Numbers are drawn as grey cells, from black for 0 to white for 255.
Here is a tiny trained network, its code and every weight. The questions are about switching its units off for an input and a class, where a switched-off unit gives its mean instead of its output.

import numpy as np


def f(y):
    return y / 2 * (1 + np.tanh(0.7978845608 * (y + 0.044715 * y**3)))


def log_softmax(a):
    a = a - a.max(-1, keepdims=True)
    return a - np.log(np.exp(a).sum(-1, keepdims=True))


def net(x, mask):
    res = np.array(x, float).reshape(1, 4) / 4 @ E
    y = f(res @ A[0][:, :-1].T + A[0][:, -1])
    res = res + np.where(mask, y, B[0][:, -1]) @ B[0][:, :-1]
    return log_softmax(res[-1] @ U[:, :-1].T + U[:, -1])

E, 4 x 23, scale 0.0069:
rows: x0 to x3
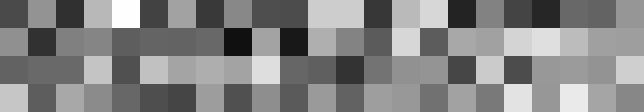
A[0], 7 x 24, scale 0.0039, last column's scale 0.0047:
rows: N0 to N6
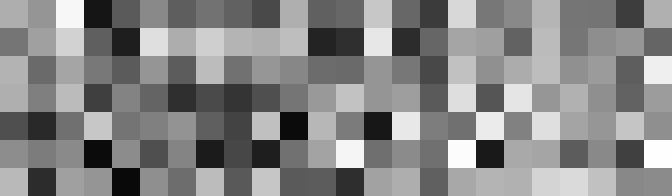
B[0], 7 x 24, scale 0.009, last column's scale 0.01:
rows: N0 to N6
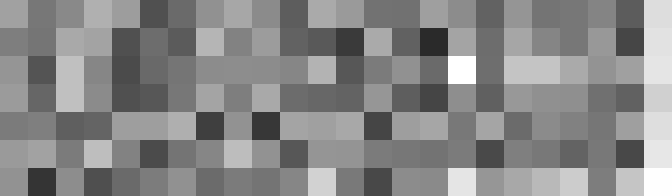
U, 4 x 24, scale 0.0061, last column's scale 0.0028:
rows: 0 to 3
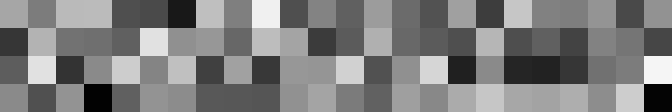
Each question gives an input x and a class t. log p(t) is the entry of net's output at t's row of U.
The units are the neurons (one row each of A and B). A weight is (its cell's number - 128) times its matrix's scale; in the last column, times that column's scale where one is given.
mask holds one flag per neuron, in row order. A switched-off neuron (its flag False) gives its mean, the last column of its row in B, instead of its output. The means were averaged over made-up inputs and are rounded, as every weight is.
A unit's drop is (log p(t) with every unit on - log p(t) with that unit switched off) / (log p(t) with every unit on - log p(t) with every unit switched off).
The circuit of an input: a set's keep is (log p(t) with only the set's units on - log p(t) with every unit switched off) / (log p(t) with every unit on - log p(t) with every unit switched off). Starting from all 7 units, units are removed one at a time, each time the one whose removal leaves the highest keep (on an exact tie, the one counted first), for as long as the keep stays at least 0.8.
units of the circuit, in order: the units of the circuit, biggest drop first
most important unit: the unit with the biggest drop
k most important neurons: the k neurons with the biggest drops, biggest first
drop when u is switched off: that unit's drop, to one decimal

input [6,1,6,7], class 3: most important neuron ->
(N5)
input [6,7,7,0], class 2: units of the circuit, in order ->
(N2, N4)
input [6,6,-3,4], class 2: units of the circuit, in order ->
(N4, N2, N6)
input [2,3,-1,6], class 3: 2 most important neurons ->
(N1, N4)
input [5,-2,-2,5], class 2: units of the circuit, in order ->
(N2, N1)
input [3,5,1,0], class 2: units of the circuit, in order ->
(N2, N6, N4)
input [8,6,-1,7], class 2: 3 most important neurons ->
(N4, N2, N6)
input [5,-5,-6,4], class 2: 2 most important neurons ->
(N2, N1)
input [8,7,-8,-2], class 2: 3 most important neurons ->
(N2, N1, N4)
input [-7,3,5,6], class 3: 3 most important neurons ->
(N6, N4, N5)
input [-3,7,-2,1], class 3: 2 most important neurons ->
(N6, N4)
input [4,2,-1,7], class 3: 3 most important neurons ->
(N1, N4, N0)
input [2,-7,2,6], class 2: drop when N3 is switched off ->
0.2
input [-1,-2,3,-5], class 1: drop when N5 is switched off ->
0.1
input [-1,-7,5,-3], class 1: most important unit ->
N2
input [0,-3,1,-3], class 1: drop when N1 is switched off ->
-0.1
